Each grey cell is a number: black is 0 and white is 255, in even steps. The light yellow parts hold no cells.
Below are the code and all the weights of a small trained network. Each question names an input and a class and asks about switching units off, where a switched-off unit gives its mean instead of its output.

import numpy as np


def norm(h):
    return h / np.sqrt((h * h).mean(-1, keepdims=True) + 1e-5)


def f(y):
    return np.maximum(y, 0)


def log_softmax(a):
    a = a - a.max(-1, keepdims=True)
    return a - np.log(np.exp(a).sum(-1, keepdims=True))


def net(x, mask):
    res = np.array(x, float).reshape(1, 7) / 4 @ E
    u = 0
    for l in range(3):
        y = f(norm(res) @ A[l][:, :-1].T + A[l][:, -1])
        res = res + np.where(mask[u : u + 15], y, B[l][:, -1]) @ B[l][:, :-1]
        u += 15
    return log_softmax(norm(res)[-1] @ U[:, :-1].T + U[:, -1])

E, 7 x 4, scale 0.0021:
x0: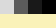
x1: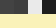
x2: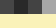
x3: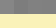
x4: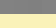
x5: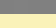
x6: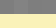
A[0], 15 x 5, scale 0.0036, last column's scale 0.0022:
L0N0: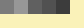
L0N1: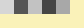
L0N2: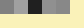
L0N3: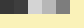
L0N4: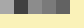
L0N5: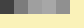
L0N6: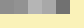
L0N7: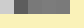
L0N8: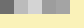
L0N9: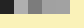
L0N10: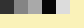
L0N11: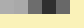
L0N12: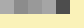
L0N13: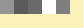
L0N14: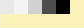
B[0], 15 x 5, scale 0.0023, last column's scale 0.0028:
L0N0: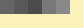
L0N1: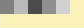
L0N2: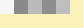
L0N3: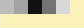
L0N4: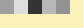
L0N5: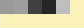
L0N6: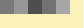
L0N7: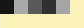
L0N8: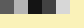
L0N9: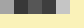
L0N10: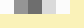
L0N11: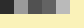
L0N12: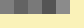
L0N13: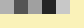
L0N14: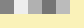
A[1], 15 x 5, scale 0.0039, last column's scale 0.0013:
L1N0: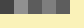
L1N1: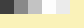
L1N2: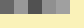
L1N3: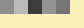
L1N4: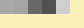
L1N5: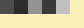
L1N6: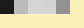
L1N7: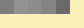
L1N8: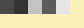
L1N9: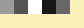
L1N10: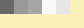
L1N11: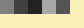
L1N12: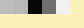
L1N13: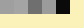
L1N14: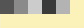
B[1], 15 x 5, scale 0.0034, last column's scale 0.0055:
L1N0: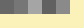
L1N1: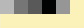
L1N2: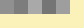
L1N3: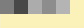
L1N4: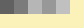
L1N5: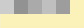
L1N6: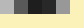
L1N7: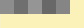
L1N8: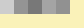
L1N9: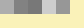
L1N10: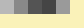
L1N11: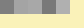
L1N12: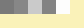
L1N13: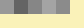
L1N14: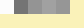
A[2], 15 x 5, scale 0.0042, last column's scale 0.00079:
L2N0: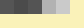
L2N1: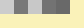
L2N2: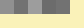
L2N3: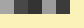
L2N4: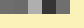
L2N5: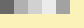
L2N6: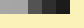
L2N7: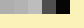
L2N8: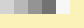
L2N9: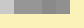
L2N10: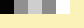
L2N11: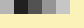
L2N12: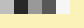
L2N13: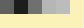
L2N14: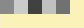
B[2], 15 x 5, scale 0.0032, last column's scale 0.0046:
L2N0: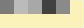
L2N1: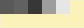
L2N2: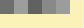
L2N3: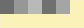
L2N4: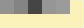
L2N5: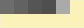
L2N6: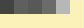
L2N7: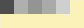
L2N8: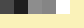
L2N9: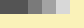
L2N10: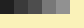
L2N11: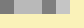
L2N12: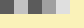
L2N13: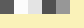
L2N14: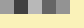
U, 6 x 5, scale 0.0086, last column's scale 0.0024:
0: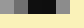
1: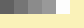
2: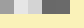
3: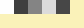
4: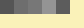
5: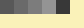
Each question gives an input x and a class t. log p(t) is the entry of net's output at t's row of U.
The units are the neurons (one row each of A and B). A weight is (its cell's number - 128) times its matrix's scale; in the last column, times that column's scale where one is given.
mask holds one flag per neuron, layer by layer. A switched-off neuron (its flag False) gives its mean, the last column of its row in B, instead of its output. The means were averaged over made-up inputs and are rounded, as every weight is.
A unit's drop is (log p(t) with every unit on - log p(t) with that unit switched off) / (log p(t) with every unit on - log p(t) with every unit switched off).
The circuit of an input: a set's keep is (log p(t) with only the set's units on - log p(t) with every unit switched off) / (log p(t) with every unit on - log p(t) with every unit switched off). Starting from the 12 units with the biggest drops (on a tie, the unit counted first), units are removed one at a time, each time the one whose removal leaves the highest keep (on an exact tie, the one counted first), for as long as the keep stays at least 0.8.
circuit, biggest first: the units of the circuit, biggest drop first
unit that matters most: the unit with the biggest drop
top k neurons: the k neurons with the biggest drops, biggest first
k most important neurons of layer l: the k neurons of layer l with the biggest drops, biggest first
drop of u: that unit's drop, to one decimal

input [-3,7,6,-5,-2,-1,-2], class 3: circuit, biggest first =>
[L1N5 L1N8 L1N14]
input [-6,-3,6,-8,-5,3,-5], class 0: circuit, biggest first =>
[L1N1 L1N10]
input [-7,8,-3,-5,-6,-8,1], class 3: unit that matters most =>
L1N14
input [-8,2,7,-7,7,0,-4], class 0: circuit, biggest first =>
[L1N1 L1N6 L1N10]
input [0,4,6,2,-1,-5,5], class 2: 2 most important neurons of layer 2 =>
[L2N13 L2N11]
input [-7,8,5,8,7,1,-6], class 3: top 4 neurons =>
[L1N8 L1N5 L1N14 L0N9]
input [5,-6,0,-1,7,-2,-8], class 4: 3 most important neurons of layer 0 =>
[L0N10 L0N7 L0N3]
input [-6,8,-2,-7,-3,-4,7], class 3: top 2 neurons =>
[L1N14 L1N9]
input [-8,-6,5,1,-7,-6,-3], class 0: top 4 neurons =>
[L1N1 L1N10 L0N10 L1N6]
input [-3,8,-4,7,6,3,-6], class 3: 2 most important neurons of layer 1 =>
[L1N14 L1N9]
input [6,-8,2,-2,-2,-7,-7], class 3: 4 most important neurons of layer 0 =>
[L0N2 L0N8 L0N5 L0N9]
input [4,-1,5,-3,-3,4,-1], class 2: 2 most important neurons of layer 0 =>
[L0N14 L0N5]
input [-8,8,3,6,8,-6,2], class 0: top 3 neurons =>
[L1N6 L1N1 L0N13]
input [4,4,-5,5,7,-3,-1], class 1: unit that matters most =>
L2N8
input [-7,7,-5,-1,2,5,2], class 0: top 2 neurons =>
[L1N6 L1N1]
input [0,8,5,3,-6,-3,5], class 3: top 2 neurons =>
[L1N5 L1N8]
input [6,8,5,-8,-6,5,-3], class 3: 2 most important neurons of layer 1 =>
[L1N5 L1N9]
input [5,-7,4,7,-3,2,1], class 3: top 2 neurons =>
[L0N2 L2N7]
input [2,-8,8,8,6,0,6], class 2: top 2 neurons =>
[L2N13 L0N10]
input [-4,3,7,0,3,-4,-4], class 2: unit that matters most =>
L1N12
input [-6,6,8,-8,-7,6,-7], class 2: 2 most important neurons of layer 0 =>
[L0N9 L0N14]
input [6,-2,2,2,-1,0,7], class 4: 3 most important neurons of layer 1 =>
[L1N12 L1N6 L1N1]
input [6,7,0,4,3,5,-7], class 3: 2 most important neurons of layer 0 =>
[L0N8 L0N3]
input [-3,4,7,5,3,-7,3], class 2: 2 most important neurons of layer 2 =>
[L2N13 L2N8]
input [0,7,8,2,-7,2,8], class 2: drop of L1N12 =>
0.2
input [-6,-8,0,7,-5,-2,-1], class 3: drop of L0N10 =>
-0.1
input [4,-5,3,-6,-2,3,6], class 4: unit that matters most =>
L0N10
